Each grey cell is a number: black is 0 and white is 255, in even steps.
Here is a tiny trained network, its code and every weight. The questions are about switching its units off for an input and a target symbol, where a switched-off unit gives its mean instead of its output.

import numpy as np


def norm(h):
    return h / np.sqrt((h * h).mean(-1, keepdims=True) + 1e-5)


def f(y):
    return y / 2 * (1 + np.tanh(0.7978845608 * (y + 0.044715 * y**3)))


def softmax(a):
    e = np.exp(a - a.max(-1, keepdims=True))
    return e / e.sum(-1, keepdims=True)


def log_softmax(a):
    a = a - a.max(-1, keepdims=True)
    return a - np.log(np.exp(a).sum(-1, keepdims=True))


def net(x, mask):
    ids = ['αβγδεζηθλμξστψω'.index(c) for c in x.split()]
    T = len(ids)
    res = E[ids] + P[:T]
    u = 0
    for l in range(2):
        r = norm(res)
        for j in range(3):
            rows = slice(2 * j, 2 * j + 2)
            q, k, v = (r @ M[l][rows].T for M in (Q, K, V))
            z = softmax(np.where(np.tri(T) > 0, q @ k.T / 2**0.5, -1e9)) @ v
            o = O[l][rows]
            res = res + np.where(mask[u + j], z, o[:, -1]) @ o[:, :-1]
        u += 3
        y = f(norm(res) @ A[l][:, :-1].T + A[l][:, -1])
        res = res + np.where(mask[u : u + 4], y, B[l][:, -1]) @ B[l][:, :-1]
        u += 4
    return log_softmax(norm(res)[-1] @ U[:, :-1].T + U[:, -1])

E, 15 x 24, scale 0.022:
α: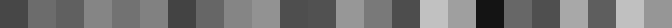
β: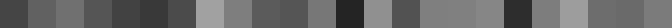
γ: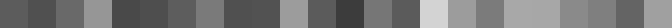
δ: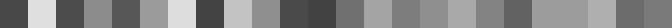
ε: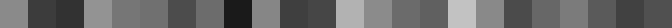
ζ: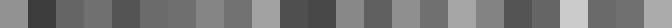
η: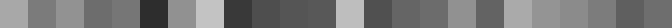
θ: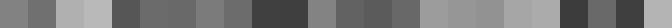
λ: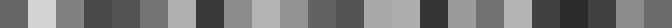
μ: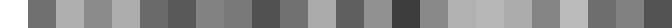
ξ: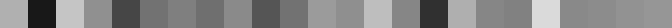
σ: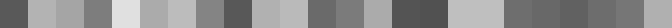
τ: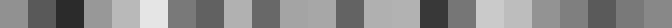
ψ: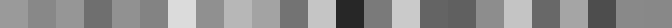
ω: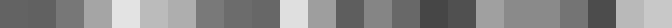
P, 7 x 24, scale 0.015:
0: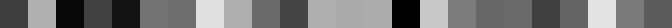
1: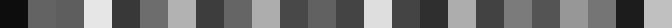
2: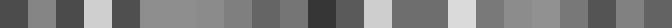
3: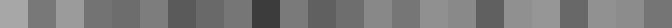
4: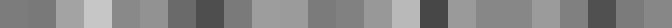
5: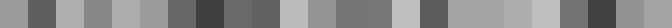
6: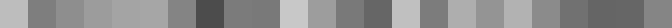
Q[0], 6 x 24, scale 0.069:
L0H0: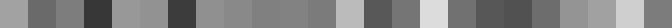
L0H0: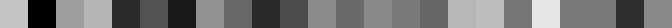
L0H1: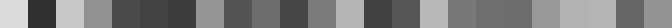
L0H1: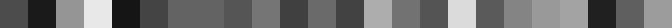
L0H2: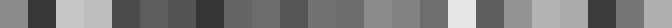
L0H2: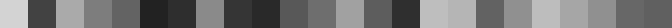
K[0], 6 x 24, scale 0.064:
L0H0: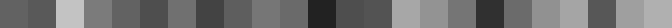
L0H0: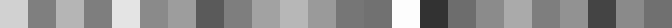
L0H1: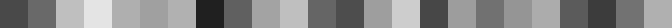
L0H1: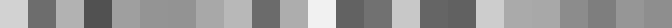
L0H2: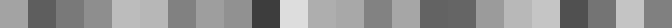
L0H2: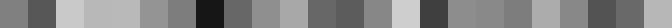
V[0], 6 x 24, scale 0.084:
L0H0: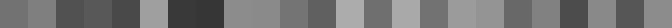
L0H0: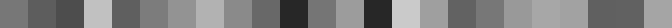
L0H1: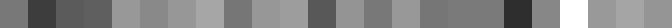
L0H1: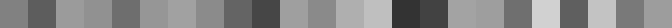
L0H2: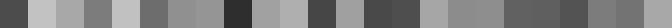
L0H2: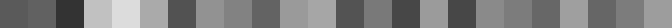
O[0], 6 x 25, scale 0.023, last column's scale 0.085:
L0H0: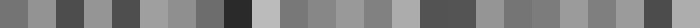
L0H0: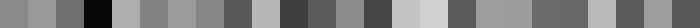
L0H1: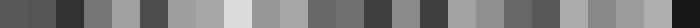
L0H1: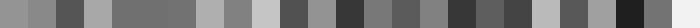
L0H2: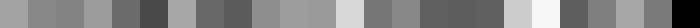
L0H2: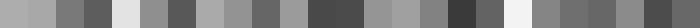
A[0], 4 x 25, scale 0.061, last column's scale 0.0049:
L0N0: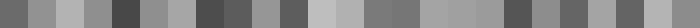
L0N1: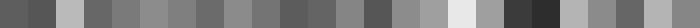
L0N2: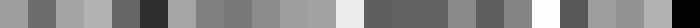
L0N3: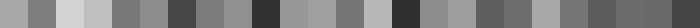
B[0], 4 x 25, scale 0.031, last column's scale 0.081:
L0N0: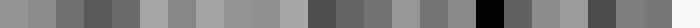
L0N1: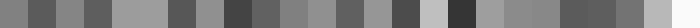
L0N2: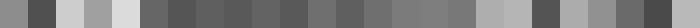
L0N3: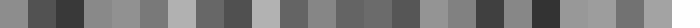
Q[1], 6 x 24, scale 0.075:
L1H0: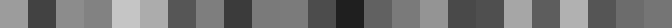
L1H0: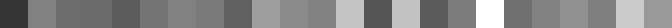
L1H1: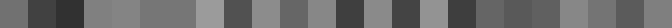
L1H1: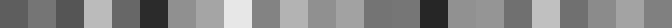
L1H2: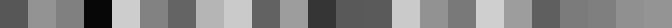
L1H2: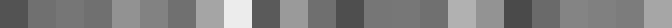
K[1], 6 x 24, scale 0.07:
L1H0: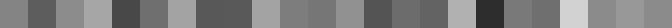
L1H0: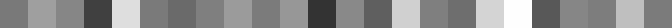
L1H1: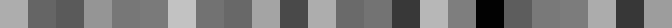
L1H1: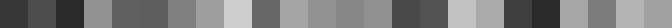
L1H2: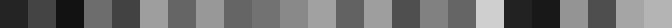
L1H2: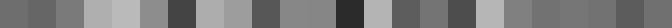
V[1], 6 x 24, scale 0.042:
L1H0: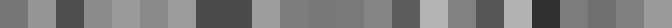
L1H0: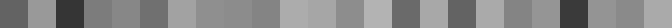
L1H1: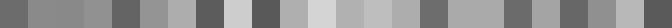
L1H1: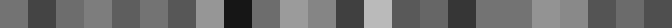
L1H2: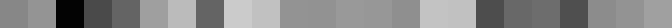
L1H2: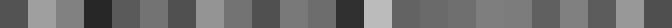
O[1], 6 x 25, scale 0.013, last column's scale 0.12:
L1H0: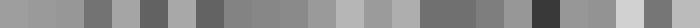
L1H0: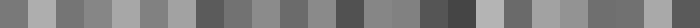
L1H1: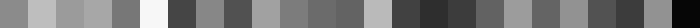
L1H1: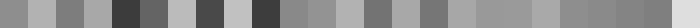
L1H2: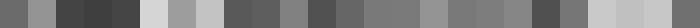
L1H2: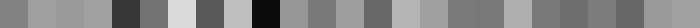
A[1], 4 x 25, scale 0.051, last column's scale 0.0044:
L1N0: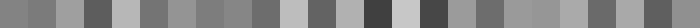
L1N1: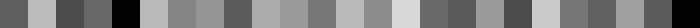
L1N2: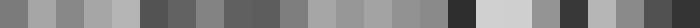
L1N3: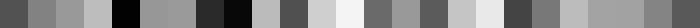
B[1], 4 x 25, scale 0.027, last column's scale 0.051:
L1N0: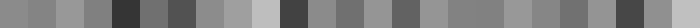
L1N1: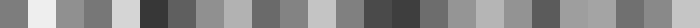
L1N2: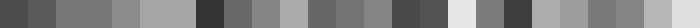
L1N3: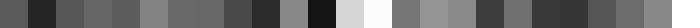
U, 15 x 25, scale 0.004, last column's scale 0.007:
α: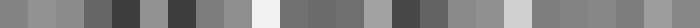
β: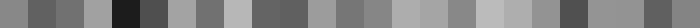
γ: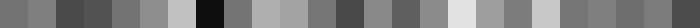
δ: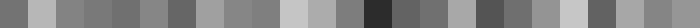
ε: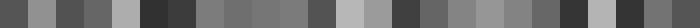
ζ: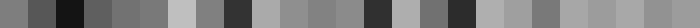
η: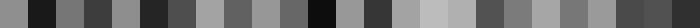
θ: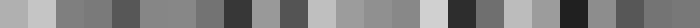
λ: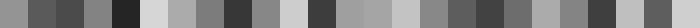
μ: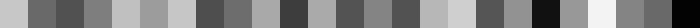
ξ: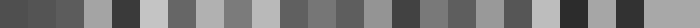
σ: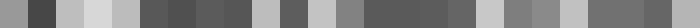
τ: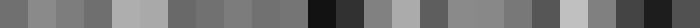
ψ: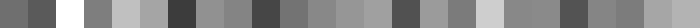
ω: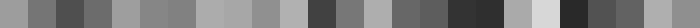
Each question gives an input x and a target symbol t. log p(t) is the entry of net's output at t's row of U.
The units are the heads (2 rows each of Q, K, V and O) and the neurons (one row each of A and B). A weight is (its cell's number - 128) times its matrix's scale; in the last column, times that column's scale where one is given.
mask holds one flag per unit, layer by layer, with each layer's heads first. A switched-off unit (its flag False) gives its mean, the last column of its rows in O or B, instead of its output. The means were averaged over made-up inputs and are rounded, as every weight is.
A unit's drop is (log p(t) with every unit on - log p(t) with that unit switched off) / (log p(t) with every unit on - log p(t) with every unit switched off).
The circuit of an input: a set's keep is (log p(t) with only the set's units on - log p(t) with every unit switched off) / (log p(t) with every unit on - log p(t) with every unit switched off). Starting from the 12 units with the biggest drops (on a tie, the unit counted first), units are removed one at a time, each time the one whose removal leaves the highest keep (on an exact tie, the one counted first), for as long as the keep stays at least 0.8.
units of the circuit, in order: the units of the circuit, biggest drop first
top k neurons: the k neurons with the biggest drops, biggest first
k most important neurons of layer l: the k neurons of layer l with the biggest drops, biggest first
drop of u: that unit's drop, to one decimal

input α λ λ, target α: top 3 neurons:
[L1N0; L0N3; L0N1]
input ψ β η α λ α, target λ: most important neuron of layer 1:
[L1N3]
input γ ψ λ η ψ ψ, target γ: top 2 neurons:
[L1N2; L0N0]
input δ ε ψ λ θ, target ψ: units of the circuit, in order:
[L0H1; L0N1]
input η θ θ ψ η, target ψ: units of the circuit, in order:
[L0H1; L0H0]
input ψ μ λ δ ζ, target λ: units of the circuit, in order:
[L0H2; L0N0]
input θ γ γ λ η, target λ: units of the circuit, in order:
[L1N3; L0H0]
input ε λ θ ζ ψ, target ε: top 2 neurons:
[L1N1; L1N3]
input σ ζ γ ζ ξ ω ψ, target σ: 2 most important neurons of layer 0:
[L0N2; L0N0]
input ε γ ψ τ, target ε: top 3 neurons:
[L0N0; L1N1; L0N3]
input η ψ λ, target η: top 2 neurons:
[L0N2; L0N0]
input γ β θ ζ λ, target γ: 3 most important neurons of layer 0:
[L0N0; L0N3; L0N1]
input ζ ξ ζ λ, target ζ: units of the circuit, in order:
[L0H1; L0H0]
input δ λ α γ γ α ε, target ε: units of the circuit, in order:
[L0H0; L1N1; L1N3; L0N3]
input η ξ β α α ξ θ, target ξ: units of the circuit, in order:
[L0H1]
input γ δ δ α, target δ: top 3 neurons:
[L0N0; L1N1; L0N3]
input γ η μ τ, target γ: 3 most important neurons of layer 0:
[L0N0; L0N3; L0N2]
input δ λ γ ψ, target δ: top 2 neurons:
[L0N0; L1N1]
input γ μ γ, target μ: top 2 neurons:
[L0N3; L0N1]
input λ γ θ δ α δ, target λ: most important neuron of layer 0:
[L0N0]
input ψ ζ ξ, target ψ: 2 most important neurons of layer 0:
[L0N1; L0N3]
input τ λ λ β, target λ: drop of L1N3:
0.1
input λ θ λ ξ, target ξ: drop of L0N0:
0.0
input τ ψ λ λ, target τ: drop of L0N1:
0.1
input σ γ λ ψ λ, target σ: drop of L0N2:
0.4
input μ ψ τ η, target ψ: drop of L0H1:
0.3
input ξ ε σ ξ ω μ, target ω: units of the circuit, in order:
[L0H2]
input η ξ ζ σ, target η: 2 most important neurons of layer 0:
[L0N2; L0N0]
